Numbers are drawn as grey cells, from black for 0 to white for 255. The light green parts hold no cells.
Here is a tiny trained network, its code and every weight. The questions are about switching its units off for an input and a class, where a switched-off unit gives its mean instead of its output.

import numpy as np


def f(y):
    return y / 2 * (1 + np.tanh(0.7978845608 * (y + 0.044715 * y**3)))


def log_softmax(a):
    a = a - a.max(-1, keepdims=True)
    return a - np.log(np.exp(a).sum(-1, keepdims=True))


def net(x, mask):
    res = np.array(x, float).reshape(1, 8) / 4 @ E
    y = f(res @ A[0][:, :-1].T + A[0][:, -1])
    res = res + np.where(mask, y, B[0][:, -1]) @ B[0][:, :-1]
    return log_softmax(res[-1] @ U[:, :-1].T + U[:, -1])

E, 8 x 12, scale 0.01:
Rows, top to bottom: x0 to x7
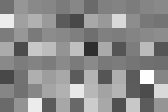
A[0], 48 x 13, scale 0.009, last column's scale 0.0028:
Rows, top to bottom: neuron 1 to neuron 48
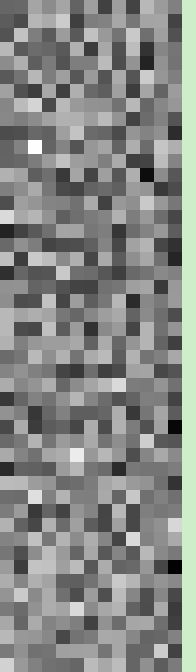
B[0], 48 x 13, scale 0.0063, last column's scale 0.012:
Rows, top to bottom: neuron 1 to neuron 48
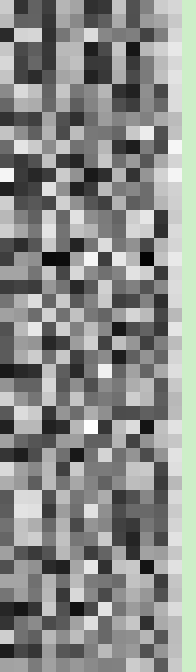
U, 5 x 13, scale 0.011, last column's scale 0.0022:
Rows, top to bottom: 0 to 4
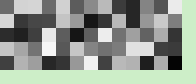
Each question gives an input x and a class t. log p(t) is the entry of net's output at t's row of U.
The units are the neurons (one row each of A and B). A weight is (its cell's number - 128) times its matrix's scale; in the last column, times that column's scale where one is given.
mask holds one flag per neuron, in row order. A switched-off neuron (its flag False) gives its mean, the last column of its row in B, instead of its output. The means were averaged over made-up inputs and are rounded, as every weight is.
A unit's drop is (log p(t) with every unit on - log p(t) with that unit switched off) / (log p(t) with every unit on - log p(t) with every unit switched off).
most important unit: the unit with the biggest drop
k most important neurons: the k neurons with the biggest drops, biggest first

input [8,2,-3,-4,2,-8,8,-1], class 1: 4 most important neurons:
neuron 13; neuron 5; neuron 4; neuron 27
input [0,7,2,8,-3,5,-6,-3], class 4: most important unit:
neuron 19
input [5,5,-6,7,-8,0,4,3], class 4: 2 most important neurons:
neuron 19; neuron 41
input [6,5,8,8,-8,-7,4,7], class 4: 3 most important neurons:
neuron 19; neuron 41; neuron 25
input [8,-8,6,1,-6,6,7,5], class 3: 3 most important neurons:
neuron 17; neuron 34; neuron 29
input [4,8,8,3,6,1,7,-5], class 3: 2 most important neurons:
neuron 16; neuron 23
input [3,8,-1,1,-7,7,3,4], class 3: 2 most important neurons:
neuron 16; neuron 42
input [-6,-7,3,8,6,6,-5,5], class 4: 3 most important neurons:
neuron 19; neuron 41; neuron 45
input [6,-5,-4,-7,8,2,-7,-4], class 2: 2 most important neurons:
neuron 27; neuron 18
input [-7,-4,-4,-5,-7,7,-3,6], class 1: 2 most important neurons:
neuron 6; neuron 15
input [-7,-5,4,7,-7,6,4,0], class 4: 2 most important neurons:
neuron 41; neuron 19
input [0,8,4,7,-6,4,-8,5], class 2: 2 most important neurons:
neuron 14; neuron 27
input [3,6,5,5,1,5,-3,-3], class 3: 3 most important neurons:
neuron 16; neuron 13; neuron 23
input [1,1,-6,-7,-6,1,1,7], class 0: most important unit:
neuron 11
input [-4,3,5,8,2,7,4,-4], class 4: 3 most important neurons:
neuron 19; neuron 41; neuron 25
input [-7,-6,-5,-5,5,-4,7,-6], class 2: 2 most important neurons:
neuron 12; neuron 44
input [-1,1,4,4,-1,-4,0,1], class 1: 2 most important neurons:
neuron 4; neuron 31
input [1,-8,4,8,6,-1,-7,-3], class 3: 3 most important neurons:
neuron 34; neuron 17; neuron 10
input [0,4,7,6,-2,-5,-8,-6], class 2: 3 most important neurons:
neuron 21; neuron 27; neuron 14
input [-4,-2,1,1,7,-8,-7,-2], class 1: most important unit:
neuron 13
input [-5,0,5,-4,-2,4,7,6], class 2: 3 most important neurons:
neuron 12; neuron 47; neuron 44
